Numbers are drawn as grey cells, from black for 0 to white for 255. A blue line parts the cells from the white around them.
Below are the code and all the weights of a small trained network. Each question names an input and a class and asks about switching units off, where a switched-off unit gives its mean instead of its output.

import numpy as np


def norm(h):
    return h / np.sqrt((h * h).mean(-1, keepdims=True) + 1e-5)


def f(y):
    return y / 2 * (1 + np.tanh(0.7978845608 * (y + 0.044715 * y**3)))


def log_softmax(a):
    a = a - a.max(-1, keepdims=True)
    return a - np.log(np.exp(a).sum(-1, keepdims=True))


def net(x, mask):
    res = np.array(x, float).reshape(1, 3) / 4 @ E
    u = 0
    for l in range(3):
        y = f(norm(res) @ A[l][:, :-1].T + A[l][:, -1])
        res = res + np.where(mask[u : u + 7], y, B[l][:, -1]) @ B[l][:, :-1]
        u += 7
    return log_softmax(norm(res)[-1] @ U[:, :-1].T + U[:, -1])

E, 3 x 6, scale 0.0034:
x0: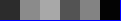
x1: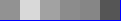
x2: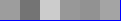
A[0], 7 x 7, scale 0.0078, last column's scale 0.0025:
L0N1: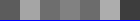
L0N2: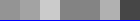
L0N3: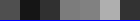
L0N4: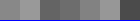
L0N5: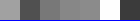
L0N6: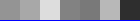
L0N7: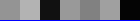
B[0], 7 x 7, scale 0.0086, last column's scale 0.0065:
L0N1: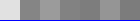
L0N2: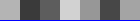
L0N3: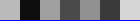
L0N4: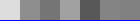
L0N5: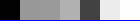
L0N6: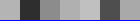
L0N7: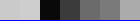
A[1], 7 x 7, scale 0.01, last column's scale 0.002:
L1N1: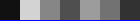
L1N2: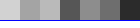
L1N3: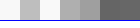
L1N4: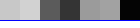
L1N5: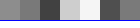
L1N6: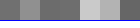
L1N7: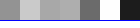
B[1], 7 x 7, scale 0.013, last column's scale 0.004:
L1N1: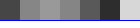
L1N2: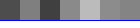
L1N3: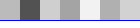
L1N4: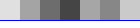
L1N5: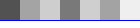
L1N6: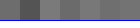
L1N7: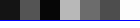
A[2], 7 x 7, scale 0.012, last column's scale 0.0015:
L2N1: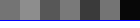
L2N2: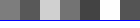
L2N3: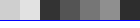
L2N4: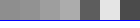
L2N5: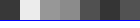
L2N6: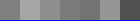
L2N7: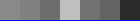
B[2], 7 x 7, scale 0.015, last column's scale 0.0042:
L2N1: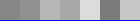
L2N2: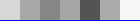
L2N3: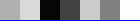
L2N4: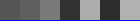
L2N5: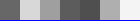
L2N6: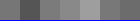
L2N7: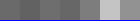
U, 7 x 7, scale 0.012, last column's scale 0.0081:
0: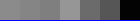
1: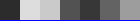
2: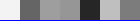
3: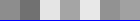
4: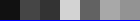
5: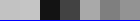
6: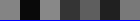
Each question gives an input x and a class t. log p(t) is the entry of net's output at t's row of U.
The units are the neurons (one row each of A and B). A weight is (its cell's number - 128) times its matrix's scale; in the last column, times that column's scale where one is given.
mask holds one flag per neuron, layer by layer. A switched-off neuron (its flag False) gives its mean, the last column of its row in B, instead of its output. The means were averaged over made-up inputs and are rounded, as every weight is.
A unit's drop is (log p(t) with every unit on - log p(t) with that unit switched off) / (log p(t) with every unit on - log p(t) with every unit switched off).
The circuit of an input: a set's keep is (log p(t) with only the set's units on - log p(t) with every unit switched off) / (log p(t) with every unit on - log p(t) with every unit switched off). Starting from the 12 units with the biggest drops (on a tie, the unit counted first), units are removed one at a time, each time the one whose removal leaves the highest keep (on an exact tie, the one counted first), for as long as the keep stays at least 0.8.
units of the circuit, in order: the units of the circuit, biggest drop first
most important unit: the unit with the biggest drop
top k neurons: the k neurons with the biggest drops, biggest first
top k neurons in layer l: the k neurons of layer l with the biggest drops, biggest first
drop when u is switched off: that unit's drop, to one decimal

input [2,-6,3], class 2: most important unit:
L1N7
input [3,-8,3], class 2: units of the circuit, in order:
[L1N7, L2N2]
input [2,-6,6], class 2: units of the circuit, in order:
[L2N2, L1N7]
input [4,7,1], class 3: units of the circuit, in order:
[L0N5, L1N3]
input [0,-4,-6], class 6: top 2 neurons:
[L0N3, L1N4]
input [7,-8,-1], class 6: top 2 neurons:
[L0N5, L0N3]
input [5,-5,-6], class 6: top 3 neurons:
[L0N5, L0N3, L1N1]
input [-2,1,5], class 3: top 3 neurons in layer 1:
[L1N5, L1N7, L1N1]
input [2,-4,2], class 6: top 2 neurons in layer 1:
[L1N3, L1N5]
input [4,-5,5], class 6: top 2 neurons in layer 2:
[L2N5, L2N3]
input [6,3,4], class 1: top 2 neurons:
[L0N3, L1N1]
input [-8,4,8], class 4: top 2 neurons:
[L0N5, L1N7]
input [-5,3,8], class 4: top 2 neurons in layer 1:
[L1N7, L1N4]
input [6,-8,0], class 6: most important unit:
L0N5
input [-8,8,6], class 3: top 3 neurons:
[L0N6, L0N2, L1N3]
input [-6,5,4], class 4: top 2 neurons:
[L0N3, L0N5]
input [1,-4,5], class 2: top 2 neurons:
[L2N2, L1N7]
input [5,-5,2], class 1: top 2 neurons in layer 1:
[L1N3, L1N4]
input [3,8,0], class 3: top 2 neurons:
[L0N5, L1N3]
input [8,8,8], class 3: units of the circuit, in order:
[L1N3]
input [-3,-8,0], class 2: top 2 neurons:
[L0N3, L2N2]
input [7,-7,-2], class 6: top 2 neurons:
[L0N5, L0N3]
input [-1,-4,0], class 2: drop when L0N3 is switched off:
1.2
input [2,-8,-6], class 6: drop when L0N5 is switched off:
0.1
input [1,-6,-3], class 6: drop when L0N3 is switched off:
1.0
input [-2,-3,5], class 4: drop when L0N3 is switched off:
0.0
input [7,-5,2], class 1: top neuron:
[L2N5]
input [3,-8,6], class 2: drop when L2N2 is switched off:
0.1
